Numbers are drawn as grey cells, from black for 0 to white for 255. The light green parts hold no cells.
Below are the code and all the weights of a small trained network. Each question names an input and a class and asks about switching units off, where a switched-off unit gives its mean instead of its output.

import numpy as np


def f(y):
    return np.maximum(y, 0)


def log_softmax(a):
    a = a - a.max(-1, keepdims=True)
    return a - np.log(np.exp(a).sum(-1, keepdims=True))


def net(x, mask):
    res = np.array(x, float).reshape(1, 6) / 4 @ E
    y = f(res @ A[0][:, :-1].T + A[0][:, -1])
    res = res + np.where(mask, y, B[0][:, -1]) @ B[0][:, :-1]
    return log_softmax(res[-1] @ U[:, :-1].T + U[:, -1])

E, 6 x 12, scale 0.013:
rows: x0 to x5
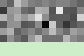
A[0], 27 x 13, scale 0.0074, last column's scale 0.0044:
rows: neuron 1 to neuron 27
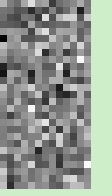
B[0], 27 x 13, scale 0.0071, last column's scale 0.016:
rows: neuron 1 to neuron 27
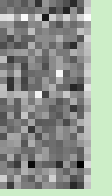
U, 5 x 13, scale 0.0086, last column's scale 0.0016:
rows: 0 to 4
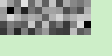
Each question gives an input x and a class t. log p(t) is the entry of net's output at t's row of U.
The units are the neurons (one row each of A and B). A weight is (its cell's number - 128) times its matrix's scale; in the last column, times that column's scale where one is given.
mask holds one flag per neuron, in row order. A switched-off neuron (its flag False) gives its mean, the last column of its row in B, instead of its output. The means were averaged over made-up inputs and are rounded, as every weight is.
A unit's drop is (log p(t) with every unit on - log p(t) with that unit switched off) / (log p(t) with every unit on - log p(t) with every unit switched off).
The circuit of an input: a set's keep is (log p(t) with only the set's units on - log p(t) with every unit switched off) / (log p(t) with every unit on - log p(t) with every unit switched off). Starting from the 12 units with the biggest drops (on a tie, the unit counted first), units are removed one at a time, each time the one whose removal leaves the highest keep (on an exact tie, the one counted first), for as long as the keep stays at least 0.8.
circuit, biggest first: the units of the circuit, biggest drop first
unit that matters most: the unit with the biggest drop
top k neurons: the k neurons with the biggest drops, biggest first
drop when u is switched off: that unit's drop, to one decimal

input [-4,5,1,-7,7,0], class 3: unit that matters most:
neuron 7
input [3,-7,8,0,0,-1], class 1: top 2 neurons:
[neuron 3; neuron 13]
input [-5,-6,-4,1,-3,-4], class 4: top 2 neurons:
[neuron 2; neuron 14]
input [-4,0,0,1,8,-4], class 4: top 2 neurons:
[neuron 3; neuron 13]
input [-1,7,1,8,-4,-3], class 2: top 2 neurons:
[neuron 14; neuron 13]
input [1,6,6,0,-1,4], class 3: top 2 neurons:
[neuron 3; neuron 18]
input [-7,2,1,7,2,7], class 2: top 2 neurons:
[neuron 14; neuron 13]
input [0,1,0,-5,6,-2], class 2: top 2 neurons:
[neuron 3; neuron 24]
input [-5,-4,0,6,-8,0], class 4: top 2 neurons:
[neuron 3; neuron 2]
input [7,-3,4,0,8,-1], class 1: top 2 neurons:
[neuron 3; neuron 13]
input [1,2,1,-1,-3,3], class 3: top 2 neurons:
[neuron 3; neuron 14]
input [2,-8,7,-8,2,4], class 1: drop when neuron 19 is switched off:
0.0
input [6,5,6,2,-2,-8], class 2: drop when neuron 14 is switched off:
0.1
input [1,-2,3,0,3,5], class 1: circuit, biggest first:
[neuron 3]
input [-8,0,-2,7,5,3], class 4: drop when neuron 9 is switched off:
0.1
